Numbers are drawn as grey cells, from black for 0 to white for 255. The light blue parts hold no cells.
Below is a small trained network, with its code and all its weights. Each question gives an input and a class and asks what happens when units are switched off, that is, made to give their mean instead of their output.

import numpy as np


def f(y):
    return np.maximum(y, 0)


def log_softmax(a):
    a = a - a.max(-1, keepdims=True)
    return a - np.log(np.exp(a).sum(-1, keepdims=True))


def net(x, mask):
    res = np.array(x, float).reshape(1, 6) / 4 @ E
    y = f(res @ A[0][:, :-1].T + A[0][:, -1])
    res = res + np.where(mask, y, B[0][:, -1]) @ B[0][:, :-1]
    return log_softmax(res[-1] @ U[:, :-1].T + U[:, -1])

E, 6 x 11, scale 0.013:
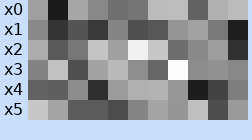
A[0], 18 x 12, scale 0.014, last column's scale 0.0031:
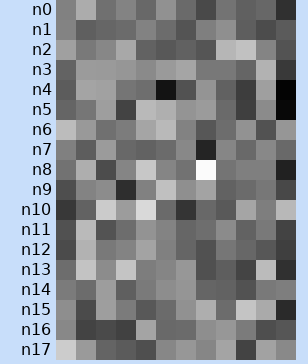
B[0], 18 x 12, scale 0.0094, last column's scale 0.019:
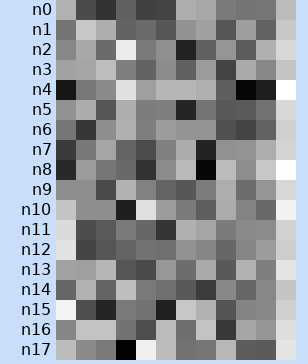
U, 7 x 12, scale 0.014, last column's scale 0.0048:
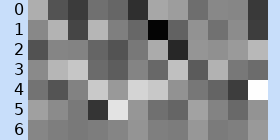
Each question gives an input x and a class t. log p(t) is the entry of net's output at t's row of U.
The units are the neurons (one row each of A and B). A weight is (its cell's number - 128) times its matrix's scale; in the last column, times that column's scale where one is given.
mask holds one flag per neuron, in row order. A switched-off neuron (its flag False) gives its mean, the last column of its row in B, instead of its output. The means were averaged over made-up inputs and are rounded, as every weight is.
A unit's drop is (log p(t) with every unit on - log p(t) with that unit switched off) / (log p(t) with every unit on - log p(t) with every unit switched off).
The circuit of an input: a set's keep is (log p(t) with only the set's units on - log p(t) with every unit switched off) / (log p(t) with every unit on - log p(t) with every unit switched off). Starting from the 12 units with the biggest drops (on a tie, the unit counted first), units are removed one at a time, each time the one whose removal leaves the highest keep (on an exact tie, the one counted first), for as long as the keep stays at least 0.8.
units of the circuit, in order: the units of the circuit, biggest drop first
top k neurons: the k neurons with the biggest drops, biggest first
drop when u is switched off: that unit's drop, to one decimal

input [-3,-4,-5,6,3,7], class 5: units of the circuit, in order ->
(n17)
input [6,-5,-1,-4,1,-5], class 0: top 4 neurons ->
(n15 n17 n8 n16)
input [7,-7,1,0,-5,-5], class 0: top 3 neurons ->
(n15 n16 n1)
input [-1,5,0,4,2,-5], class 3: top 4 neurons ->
(n16 n17 n1 n7)
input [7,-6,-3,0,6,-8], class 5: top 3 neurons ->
(n10 n11 n0)
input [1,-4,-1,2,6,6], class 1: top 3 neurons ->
(n5 n10 n9)
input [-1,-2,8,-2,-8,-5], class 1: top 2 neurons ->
(n2 n4)
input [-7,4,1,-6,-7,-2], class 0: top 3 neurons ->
(n0 n12 n8)
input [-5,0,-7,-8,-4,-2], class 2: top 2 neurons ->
(n7 n6)
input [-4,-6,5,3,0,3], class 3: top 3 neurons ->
(n4 n13 n3)
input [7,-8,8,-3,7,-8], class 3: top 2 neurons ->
(n3 n4)
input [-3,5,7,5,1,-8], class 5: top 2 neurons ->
(n10 n4)
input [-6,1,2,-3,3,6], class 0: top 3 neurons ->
(n0 n10 n11)
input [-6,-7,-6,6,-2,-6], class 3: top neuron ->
(n13)
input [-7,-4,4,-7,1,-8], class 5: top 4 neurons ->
(n10 n8 n15 n12)
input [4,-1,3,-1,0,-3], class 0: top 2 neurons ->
(n4 n17)
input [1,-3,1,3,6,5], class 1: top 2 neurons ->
(n5 n10)
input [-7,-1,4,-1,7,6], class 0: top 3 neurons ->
(n0 n2 n11)
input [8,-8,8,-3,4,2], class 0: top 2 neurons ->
(n15 n4)
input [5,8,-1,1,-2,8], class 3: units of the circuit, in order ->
(n16)
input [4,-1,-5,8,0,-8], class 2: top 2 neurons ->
(n8 n17)
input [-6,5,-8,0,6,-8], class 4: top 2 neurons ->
(n4 n17)
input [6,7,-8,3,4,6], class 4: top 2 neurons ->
(n4 n13)
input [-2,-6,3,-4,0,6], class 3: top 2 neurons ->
(n13 n10)
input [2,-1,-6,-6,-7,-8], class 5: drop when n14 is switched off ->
0.2
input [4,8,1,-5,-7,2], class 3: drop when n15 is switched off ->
0.0
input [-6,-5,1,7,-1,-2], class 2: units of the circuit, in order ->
(n8)
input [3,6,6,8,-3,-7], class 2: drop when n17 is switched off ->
0.1
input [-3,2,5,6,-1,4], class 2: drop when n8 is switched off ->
1.2
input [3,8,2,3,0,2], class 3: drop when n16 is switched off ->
0.1
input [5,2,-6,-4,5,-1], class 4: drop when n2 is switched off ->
0.3
